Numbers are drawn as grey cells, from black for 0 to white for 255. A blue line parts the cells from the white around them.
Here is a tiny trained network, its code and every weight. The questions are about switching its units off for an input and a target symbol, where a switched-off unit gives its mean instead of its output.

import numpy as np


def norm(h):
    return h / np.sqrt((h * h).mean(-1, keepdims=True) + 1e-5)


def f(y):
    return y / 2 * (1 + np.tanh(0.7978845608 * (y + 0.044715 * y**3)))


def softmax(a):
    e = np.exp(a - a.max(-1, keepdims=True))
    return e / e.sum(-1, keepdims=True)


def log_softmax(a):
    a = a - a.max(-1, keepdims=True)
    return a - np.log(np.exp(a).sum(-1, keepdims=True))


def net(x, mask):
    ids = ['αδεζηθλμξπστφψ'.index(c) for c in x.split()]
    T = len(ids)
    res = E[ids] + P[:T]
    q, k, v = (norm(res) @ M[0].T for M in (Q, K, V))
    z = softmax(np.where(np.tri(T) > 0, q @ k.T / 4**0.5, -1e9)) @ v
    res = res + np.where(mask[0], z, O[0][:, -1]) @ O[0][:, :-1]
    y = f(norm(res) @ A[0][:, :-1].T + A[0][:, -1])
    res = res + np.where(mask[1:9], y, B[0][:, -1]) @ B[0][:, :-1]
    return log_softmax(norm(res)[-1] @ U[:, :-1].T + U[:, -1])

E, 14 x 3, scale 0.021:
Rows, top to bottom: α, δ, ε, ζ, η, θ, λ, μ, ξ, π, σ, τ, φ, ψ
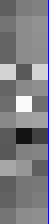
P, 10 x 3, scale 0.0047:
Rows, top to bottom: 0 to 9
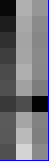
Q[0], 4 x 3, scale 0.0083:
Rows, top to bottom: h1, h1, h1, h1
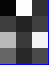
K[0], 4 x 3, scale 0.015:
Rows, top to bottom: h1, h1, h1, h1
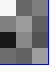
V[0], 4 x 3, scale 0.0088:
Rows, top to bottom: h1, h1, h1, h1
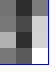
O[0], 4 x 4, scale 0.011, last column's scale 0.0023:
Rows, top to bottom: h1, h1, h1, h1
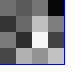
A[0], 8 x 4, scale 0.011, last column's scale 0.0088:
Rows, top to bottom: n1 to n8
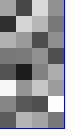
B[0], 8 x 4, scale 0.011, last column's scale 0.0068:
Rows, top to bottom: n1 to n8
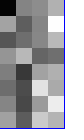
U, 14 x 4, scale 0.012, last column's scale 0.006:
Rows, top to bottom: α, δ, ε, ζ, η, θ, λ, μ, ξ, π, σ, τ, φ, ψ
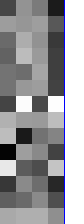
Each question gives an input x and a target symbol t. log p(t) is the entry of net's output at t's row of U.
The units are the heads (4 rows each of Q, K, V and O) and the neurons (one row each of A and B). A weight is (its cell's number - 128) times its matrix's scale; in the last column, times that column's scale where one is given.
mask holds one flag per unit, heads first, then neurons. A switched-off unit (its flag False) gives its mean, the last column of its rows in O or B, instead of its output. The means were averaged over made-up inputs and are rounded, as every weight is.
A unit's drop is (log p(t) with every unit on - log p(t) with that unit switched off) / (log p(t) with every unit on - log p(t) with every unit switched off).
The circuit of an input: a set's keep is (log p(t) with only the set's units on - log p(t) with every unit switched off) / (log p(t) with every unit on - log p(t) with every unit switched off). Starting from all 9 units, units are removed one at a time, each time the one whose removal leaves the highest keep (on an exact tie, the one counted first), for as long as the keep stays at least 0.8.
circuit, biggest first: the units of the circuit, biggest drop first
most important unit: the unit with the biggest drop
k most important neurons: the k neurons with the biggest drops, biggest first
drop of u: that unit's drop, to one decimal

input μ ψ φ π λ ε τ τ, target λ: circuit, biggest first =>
h1, n5
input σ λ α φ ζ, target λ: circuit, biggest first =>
h1, n2
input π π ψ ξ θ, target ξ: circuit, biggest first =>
n1, n2
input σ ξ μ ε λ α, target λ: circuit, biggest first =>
h1, n2
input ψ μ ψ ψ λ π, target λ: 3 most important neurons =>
n6, n5, n1
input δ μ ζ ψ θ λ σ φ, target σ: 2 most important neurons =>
n1, n7
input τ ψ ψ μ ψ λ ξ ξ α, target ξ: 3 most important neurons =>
n1, n2, n6
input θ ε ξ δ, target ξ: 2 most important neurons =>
n2, n1
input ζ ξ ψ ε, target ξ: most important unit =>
h1
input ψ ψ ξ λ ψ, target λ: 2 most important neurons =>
n5, n6
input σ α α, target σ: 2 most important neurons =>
n1, n7
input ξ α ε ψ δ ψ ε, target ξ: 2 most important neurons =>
n1, n3
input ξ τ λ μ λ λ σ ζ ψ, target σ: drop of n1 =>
0.2
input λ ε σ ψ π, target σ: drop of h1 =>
0.4
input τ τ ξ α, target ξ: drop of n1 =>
0.2
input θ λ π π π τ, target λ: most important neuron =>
n2
